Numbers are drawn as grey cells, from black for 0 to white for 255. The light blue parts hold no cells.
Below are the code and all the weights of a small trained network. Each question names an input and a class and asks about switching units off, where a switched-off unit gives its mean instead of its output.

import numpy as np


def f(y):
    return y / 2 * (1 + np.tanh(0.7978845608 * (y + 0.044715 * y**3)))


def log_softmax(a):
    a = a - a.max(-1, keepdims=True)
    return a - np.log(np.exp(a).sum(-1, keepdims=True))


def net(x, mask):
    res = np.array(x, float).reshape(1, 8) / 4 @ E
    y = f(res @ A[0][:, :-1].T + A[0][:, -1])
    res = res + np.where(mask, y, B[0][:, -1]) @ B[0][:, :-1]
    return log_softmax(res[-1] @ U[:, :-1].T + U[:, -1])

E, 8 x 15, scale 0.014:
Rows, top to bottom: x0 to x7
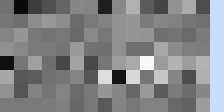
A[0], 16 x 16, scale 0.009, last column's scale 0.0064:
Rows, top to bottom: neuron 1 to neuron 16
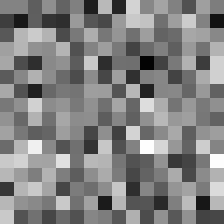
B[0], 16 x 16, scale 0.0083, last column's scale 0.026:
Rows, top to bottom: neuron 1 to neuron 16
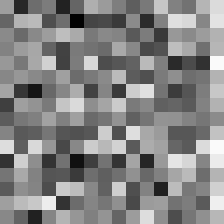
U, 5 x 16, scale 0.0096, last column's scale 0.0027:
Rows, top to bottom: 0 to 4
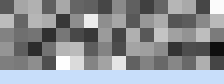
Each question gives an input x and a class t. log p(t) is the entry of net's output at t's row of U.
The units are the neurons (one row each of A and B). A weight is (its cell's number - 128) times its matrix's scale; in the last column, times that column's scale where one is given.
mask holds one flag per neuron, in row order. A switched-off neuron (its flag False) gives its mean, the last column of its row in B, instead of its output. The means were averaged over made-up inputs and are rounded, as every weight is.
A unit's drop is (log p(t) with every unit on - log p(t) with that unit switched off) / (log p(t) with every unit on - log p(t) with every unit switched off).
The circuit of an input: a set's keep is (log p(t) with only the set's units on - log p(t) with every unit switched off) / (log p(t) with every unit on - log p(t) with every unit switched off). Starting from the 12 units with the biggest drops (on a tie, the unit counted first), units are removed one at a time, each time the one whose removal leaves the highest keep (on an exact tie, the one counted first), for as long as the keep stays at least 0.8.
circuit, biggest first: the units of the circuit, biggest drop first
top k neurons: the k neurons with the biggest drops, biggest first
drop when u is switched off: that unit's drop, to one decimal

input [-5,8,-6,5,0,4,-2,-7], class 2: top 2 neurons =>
neuron 5; neuron 12
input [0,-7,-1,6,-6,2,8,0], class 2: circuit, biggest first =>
neuron 12
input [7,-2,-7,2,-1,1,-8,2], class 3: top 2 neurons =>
neuron 11; neuron 7
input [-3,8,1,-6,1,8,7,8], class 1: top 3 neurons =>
neuron 11; neuron 2; neuron 1
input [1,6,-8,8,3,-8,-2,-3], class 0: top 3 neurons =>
neuron 11; neuron 15; neuron 7
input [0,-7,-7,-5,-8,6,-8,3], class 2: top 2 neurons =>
neuron 12; neuron 13
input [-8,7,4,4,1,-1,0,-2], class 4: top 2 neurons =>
neuron 11; neuron 2
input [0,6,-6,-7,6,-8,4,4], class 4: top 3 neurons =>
neuron 12; neuron 8; neuron 14
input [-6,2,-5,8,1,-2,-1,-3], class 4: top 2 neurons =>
neuron 2; neuron 11
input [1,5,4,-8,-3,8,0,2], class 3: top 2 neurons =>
neuron 7; neuron 2
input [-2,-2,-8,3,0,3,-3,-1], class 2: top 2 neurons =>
neuron 5; neuron 15
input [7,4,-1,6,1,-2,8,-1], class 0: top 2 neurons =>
neuron 2; neuron 11
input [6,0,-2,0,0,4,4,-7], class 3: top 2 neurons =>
neuron 12; neuron 7
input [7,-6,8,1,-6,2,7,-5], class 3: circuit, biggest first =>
neuron 7
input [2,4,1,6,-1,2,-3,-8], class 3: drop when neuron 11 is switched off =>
0.2
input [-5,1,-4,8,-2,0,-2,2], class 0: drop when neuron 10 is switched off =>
0.1
